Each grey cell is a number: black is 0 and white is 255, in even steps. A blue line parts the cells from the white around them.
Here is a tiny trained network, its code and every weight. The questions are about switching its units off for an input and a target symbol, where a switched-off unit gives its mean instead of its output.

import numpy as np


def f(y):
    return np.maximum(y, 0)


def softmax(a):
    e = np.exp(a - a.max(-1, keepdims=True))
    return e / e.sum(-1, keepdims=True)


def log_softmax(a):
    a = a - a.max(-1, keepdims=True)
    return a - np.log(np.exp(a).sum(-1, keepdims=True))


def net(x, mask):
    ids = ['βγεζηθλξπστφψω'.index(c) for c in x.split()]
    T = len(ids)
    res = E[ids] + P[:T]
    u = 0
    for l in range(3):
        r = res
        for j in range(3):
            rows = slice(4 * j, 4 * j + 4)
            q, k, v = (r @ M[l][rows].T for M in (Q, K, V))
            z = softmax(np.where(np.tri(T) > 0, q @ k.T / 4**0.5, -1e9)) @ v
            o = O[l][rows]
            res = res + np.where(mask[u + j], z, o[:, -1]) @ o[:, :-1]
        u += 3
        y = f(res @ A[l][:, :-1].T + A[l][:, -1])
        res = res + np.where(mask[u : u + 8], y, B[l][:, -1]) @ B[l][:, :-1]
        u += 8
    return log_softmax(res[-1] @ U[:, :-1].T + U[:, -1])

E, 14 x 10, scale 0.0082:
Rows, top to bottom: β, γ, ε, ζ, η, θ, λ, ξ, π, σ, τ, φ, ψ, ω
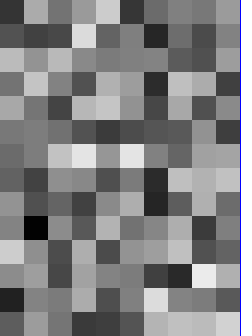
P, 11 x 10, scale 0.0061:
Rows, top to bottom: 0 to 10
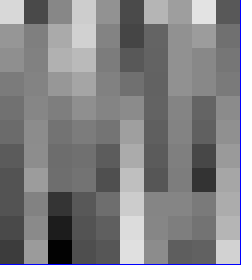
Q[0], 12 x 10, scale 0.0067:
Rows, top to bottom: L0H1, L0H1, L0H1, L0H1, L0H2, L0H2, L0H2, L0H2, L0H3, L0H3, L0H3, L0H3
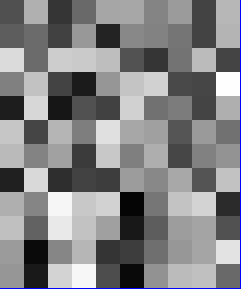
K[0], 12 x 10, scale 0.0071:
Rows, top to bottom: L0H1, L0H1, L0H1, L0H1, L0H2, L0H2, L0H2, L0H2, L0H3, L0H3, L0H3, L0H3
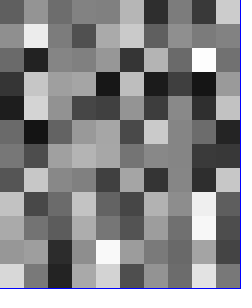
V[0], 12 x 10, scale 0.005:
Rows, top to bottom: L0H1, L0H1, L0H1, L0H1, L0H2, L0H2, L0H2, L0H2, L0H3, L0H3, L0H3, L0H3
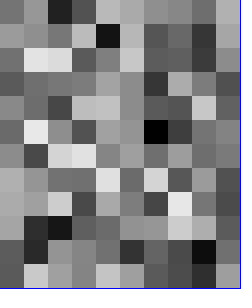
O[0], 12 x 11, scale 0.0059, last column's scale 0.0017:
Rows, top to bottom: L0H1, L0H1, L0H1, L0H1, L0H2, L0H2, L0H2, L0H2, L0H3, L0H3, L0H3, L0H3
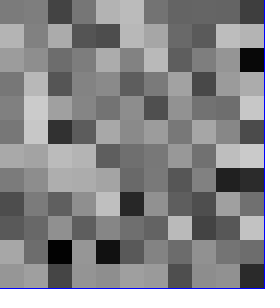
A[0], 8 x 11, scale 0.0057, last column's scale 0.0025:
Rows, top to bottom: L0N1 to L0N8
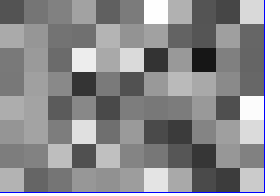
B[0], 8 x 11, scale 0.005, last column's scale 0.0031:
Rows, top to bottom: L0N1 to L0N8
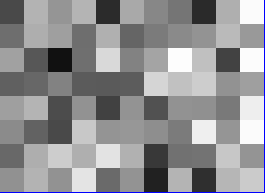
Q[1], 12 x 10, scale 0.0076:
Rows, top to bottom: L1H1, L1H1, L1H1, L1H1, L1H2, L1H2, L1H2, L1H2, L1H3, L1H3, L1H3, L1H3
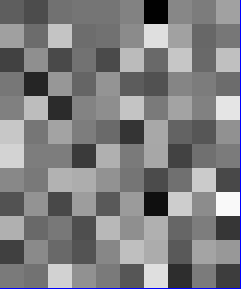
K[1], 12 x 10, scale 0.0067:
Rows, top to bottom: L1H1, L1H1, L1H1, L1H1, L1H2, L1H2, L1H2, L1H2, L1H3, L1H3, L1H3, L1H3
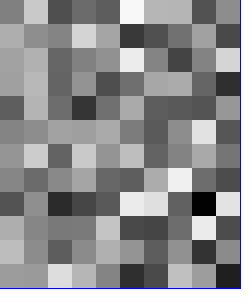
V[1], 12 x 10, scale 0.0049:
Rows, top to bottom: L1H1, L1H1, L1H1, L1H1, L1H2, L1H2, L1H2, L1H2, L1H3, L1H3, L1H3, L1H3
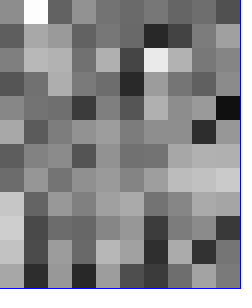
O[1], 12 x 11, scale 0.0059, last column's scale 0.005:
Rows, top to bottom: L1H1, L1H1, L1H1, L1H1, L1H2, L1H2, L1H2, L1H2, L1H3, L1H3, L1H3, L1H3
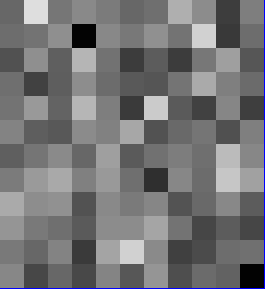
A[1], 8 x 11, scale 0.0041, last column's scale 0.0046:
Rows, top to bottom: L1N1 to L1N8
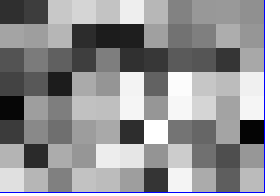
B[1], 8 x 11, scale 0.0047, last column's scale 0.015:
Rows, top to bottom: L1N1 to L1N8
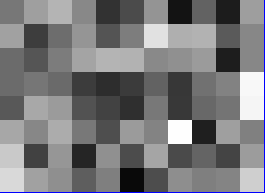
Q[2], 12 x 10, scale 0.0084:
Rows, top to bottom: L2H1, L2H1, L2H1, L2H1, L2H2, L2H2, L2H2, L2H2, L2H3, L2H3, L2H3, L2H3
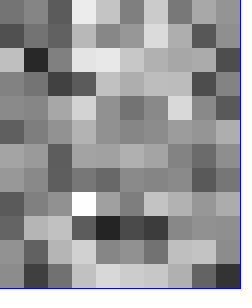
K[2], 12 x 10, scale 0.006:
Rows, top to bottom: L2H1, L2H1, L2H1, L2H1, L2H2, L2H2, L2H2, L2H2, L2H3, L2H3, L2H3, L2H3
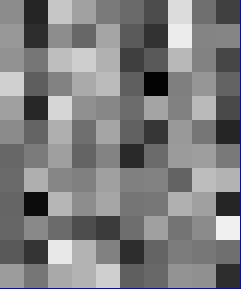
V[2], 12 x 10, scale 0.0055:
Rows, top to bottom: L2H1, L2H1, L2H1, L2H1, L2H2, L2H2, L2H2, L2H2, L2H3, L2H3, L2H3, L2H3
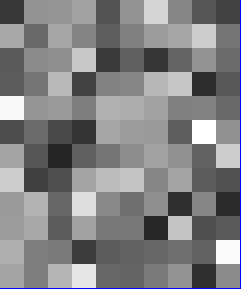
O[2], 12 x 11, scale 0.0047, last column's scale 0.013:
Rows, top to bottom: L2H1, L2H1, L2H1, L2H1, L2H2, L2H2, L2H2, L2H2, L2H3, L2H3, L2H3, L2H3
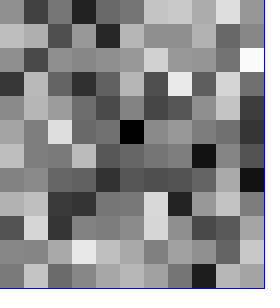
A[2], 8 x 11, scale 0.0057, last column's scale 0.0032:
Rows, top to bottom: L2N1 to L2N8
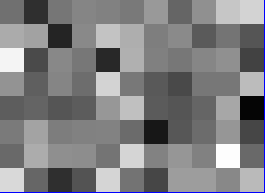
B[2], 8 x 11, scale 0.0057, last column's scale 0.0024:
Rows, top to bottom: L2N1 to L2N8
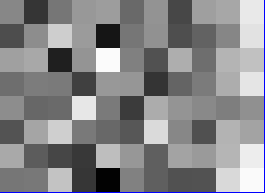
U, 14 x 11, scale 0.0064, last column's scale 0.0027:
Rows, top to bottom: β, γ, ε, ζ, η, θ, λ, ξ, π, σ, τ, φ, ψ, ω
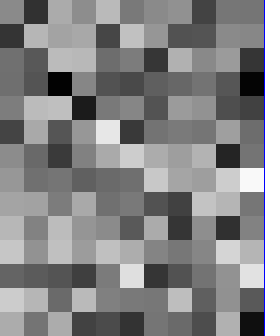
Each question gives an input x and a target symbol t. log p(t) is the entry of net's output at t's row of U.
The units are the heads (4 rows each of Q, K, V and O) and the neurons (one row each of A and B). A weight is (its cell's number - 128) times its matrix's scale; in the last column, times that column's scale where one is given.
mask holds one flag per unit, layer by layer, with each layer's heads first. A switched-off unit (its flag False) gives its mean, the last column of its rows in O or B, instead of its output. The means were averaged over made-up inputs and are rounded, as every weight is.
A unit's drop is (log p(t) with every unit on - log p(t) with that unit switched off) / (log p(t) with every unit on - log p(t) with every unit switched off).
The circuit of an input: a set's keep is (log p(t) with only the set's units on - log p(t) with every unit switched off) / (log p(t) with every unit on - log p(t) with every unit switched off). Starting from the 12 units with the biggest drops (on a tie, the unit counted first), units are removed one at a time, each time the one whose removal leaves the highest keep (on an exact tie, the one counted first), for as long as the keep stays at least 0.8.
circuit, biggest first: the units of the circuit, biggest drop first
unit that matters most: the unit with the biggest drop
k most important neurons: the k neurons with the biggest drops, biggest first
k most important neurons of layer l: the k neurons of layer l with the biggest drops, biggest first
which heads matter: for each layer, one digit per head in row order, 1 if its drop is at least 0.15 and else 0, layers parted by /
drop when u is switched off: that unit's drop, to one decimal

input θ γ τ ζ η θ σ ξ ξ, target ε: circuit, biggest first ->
L2H3, L0H2, L1H2
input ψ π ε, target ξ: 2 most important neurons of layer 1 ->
L1N1, L1N5
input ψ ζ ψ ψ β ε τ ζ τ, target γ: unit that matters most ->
L2N2
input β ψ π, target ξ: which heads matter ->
000 / 000 / 101
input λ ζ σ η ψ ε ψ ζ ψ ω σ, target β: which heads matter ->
000 / 000 / 011
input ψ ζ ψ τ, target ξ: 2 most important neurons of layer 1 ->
L1N1, L1N8
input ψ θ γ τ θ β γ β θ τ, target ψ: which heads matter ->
001 / 000 / 010
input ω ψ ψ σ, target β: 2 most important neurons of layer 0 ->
L0N4, L0N5
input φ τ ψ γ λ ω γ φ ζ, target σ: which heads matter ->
001 / 000 / 110
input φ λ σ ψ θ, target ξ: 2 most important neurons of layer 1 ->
L1N1, L1N5
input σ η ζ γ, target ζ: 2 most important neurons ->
L0N3, L0N6
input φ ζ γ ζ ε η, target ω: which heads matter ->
000 / 001 / 010
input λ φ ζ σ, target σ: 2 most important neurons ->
L1N7, L0N6
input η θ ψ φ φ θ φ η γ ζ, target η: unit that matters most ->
L1H1
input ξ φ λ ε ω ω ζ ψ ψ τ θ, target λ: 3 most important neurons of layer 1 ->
L1N8, L1N5, L1N4
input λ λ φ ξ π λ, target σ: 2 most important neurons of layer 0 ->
L0N6, L0N3
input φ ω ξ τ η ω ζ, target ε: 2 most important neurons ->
L0N4, L1N1
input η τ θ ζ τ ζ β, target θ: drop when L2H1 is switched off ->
0.3
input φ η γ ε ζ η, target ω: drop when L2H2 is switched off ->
0.3
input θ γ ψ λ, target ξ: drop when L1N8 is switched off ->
0.1
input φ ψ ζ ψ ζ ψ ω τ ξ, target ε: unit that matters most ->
L2H3
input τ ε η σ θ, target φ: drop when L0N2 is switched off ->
0.0
